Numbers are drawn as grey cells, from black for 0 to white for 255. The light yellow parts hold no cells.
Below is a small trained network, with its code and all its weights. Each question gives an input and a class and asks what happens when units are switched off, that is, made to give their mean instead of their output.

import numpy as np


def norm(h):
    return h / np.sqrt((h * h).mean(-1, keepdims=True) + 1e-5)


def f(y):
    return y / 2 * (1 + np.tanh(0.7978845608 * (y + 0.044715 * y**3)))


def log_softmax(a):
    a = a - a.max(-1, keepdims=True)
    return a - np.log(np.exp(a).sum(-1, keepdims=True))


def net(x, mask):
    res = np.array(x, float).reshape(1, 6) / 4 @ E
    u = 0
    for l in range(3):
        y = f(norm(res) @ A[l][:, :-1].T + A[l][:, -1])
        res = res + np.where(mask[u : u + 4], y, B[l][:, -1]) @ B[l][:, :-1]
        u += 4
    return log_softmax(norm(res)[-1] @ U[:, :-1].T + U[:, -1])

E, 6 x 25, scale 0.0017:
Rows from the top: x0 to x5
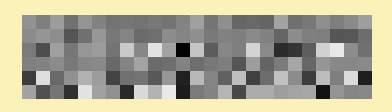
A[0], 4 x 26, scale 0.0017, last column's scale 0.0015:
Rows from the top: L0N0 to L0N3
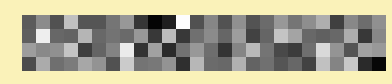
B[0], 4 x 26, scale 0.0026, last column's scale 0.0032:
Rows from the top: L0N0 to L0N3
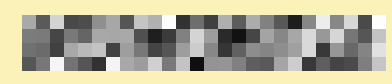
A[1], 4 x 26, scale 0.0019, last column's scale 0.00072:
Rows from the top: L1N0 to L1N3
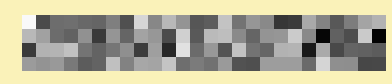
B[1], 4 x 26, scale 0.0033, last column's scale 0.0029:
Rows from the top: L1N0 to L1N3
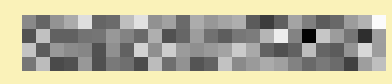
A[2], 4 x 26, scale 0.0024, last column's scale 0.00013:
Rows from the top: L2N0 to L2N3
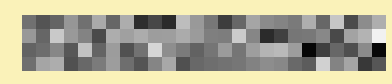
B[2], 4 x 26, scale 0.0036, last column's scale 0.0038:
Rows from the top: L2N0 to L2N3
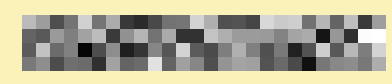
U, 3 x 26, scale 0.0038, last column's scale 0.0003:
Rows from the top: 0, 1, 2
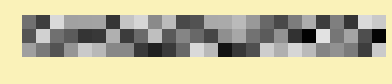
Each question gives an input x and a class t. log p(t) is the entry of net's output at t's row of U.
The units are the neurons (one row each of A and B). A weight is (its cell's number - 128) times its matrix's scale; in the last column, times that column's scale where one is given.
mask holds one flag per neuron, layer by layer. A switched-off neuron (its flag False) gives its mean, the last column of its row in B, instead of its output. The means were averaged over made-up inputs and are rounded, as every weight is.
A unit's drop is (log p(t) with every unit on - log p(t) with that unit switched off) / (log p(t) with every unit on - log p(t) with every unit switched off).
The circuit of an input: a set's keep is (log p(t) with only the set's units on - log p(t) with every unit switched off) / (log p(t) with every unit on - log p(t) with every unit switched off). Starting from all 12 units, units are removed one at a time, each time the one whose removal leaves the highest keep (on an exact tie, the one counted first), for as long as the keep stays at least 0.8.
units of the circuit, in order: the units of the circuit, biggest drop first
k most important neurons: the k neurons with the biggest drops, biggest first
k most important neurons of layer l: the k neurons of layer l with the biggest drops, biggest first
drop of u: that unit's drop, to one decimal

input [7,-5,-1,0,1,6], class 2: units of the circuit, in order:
L0N0; L2N1
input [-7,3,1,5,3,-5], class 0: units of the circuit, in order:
L1N2
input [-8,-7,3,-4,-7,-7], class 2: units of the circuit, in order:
L0N2; L2N0
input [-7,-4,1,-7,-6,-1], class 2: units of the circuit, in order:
L0N0; L2N0
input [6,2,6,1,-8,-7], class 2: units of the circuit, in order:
L0N2; L2N0
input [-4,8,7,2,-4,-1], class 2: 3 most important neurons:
L0N2; L0N0; L2N0
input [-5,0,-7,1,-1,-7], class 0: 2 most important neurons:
L1N0; L2N1
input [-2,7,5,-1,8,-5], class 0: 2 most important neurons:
L0N3; L1N2
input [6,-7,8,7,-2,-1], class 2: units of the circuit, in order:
L0N2; L0N0; L2N0
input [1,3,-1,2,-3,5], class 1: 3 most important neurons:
L1N1; L0N0; L2N2
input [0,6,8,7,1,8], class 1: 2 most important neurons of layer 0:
L0N2; L0N0
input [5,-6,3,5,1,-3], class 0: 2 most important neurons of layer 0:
L0N3; L0N1
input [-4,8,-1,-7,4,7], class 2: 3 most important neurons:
L0N1; L0N0; L0N3
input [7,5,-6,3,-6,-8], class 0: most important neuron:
L0N0
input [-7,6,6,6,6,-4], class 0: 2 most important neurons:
L0N3; L1N2
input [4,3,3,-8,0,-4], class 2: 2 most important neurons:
L0N2; L2N0
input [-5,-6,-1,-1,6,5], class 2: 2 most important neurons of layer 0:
L0N1; L0N0
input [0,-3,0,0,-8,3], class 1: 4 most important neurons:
L1N1; L0N0; L2N2; L1N2
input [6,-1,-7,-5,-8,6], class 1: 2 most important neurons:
L1N1; L2N2
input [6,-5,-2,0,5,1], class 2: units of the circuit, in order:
L0N1
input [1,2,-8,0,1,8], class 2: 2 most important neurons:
L0N1; L0N3
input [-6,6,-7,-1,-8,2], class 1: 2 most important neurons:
L1N1; L2N2
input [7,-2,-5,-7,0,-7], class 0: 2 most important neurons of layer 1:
L1N1; L1N0
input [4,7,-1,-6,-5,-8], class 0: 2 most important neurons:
L0N0; L0N1
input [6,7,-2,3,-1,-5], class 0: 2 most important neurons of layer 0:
L0N0; L0N1
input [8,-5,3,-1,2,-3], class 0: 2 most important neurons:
L0N3; L1N2
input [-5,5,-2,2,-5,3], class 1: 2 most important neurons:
L1N1; L0N0
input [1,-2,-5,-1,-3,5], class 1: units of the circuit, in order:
L1N1
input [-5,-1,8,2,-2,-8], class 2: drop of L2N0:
0.4
